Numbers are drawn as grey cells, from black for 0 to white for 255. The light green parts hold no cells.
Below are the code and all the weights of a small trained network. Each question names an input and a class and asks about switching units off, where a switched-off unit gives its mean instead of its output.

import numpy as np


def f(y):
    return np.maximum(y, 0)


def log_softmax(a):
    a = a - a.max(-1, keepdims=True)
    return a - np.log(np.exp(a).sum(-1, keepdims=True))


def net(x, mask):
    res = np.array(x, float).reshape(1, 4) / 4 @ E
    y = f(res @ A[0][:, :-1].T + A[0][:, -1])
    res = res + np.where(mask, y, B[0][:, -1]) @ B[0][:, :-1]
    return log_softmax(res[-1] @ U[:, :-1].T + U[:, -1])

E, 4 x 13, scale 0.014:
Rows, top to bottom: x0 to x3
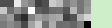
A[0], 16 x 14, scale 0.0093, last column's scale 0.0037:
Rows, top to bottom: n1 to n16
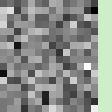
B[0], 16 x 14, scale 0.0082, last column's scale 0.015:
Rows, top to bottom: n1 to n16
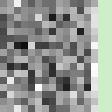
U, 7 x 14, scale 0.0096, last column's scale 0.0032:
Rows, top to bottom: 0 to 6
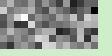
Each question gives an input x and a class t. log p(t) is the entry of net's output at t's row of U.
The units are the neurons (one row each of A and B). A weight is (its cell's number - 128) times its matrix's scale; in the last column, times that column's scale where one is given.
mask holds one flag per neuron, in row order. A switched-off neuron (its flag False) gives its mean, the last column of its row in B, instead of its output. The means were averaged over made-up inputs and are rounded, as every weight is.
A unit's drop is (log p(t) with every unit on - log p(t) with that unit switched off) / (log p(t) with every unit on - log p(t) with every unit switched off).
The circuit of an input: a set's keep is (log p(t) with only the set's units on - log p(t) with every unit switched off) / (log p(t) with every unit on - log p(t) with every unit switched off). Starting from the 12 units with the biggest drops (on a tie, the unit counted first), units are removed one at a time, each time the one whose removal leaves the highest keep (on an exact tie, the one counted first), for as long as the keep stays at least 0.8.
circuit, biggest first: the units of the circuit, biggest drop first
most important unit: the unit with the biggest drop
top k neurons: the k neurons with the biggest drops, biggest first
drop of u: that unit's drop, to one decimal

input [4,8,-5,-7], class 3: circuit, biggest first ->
n11, n4
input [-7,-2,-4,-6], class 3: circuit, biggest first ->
n7
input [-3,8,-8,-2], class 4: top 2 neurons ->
n12, n10
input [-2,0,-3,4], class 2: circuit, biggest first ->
n10, n13
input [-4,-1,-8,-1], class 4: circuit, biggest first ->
n10, n4, n14
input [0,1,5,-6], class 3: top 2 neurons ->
n7, n11
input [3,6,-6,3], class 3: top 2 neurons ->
n11, n4
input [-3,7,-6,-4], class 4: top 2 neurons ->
n12, n10
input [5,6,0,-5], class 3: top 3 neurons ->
n11, n10, n16
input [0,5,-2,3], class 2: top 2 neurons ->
n7, n10
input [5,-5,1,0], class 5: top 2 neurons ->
n14, n5
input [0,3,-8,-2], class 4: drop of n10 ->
0.1
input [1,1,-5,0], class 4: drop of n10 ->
0.3
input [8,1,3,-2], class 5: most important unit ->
n10
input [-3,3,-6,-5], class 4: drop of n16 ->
-0.1
